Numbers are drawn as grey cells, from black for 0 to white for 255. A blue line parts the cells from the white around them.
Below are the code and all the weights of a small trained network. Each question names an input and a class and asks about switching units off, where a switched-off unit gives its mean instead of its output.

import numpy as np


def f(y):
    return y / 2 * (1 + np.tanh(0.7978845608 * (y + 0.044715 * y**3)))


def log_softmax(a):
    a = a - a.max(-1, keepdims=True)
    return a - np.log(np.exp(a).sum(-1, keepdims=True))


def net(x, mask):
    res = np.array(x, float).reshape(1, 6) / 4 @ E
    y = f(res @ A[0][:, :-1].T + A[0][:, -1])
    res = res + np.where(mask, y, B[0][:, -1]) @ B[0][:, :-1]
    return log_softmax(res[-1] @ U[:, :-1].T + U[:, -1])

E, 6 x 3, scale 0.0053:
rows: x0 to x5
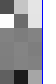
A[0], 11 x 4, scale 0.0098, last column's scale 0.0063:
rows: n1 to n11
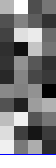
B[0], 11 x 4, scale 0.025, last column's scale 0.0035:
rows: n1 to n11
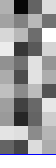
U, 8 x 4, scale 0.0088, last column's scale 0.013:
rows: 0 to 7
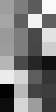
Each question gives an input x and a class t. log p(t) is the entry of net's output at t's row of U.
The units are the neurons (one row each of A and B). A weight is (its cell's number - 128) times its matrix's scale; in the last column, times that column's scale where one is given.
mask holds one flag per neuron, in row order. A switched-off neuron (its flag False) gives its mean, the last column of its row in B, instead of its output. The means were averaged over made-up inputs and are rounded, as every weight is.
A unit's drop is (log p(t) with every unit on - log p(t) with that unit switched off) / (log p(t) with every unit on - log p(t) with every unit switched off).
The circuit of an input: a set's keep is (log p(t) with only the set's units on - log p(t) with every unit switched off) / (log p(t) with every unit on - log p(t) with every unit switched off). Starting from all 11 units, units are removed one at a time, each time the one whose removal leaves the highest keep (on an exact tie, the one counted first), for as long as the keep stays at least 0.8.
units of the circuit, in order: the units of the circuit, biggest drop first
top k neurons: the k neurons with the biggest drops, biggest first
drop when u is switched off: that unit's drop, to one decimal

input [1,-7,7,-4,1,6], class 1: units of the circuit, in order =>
(n6)
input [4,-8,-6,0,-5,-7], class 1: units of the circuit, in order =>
(n6, n5)
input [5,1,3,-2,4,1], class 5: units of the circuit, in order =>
(n3, n1)
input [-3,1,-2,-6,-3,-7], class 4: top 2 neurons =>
(n1, n9)
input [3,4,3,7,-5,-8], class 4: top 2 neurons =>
(n1, n9)
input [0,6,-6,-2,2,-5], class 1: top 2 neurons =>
(n11, n4)
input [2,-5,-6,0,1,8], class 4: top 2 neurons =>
(n4, n8)
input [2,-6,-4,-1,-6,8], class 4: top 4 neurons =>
(n4, n8, n11, n10)
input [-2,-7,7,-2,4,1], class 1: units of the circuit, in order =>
(n6, n5)
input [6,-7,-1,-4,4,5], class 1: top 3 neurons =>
(n6, n5, n2)
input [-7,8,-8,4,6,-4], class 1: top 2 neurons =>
(n11, n3)
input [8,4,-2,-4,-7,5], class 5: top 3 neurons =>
(n3, n1, n9)
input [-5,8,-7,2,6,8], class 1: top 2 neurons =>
(n11, n3)
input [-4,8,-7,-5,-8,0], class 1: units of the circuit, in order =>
(n11)
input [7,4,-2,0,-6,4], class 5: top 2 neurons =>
(n3, n1)
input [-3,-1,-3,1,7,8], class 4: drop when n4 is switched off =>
0.8
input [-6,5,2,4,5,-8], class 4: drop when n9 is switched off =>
0.8
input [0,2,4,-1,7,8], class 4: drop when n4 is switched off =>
0.7
